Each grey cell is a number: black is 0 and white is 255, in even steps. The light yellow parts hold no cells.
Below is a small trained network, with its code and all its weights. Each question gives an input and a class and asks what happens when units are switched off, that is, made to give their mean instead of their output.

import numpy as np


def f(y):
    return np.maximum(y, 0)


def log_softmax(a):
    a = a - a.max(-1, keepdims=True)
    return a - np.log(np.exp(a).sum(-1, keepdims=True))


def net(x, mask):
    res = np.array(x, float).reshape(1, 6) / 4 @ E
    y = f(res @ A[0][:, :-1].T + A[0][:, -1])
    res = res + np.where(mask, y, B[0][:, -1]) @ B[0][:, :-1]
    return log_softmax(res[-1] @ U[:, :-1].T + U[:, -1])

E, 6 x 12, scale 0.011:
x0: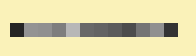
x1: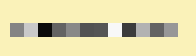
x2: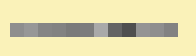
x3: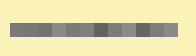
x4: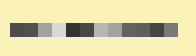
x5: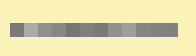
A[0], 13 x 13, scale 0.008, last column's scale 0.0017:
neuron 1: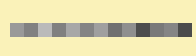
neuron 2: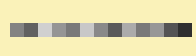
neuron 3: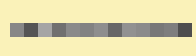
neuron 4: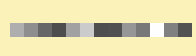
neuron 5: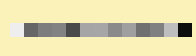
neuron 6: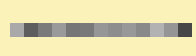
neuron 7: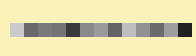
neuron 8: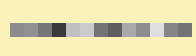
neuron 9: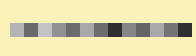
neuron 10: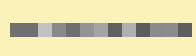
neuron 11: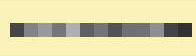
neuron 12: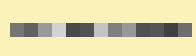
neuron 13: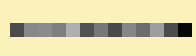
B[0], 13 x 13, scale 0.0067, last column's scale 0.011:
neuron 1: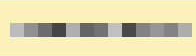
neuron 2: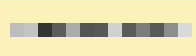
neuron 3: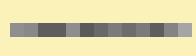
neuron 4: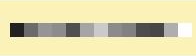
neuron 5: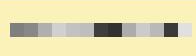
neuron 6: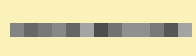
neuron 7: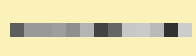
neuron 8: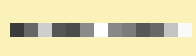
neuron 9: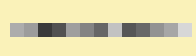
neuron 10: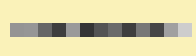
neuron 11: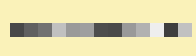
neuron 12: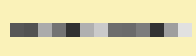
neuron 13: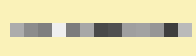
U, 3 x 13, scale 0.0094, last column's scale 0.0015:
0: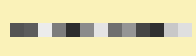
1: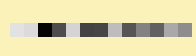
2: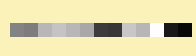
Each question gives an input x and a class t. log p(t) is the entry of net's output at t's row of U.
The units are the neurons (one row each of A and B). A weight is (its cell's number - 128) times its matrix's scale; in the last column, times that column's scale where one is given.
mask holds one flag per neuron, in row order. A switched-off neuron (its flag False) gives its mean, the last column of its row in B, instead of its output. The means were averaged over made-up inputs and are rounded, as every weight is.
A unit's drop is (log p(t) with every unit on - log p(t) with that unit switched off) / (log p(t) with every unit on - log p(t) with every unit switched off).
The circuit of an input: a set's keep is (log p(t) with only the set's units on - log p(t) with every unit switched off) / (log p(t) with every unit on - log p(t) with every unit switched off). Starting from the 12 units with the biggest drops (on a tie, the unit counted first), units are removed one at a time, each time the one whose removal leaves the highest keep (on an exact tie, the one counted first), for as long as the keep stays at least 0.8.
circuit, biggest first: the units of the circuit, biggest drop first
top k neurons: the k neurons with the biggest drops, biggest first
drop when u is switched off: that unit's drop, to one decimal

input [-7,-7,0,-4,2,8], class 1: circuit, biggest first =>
neuron 2; neuron 9
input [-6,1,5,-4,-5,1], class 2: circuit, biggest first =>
neuron 5
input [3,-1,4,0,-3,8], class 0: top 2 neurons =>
neuron 5; neuron 7
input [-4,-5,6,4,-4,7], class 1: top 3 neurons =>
neuron 2; neuron 9; neuron 12
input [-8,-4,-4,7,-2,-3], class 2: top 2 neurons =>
neuron 5; neuron 7
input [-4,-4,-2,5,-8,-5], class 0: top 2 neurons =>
neuron 8; neuron 4
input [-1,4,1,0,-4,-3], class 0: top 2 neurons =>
neuron 2; neuron 9
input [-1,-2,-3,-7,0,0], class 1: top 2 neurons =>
neuron 4; neuron 8
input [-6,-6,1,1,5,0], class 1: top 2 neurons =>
neuron 2; neuron 10
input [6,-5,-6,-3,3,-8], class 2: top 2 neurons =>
neuron 11; neuron 13
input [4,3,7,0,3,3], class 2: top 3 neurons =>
neuron 8; neuron 4; neuron 2
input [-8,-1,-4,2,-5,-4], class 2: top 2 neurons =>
neuron 5; neuron 7
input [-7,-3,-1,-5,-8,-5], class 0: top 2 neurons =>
neuron 8; neuron 4
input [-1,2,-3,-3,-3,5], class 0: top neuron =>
neuron 2
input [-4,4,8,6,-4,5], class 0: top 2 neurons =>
neuron 2; neuron 9
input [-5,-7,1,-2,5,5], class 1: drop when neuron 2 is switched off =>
0.3
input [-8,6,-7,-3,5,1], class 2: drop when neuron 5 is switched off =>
0.2
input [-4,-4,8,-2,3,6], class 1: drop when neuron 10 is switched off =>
0.2
